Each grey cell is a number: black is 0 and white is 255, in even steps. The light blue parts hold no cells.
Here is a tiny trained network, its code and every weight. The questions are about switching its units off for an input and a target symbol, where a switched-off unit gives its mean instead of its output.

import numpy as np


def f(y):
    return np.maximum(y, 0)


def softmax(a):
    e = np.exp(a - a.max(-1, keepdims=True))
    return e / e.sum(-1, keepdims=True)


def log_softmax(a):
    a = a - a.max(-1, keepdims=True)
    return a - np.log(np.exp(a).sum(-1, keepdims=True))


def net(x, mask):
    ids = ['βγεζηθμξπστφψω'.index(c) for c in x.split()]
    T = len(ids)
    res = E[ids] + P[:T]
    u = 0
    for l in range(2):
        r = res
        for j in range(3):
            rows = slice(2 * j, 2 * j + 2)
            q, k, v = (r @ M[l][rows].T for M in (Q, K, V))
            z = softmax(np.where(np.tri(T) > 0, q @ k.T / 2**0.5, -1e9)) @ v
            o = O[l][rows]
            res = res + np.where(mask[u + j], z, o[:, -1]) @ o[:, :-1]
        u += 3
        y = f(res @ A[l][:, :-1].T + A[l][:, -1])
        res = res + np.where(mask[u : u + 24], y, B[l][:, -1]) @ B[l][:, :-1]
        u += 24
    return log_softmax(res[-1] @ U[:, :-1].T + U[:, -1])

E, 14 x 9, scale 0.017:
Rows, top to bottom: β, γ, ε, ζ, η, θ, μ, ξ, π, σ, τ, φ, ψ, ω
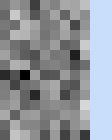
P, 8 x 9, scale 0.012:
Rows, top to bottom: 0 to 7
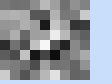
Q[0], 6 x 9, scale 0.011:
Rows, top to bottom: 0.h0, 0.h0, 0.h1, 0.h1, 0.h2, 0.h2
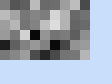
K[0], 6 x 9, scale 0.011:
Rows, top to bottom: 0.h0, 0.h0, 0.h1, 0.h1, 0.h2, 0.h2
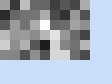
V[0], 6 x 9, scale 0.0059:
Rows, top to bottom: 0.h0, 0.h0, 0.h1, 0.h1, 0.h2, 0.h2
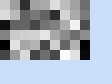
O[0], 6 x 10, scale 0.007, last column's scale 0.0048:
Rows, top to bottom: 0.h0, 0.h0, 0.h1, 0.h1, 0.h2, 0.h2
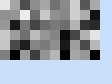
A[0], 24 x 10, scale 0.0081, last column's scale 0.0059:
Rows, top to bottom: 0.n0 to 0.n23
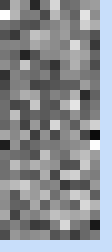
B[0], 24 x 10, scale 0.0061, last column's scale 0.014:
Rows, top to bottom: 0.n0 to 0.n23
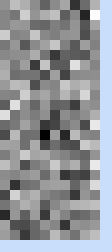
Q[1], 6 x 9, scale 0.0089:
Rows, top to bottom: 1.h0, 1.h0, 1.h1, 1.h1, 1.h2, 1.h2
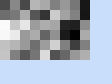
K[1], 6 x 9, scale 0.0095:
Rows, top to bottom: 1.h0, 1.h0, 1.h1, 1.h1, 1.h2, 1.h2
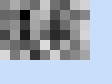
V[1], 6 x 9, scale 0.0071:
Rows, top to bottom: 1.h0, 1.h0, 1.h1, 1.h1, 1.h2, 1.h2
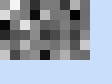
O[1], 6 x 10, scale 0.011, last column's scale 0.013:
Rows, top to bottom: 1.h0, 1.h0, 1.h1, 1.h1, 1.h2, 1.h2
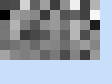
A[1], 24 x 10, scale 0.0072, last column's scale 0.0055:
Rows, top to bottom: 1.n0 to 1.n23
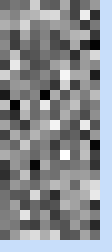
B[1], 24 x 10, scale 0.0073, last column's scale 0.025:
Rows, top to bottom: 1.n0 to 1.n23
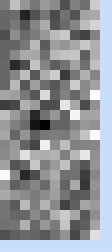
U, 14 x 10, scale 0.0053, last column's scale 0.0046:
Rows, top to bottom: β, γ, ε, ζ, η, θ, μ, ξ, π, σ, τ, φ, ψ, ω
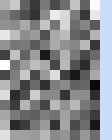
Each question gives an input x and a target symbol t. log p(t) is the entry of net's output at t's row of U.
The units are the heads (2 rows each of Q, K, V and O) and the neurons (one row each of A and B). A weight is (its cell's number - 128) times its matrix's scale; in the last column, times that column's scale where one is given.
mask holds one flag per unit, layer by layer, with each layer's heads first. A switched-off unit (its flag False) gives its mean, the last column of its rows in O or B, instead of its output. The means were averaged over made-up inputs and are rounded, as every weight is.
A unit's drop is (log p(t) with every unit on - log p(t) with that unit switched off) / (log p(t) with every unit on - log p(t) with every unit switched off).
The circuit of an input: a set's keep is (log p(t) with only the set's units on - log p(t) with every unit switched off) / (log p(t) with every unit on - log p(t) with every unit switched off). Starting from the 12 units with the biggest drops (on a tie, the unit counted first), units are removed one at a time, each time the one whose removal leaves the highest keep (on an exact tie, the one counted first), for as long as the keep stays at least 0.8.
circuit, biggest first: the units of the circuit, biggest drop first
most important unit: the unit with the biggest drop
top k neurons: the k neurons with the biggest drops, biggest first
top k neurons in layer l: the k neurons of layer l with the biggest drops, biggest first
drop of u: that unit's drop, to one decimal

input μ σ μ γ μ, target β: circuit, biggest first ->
1.h0; 1.n11
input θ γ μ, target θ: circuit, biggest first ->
0.h2; 1.n8
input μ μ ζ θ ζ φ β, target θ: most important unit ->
1.n9
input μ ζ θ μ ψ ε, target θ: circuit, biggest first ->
1.h0; 0.h2
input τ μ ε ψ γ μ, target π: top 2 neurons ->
1.n12; 1.n1
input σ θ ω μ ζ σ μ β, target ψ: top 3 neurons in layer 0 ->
0.n16; 0.n1; 0.n0
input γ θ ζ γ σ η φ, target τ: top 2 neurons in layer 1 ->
1.n9; 1.n10
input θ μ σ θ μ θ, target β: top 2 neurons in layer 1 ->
1.n11; 1.n8
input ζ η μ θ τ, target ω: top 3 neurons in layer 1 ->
1.n15; 1.n7; 1.n19
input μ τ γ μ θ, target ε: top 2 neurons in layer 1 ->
1.n15; 1.n10
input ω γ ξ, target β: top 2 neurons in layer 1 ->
1.n9; 1.n23
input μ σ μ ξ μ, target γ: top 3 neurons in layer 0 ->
0.n12; 0.n23; 0.n16
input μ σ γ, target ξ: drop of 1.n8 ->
0.1
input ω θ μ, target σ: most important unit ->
0.h2
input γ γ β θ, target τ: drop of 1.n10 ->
0.2
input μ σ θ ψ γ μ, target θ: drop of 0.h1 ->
0.2
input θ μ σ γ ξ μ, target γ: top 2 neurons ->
1.n16; 1.n22
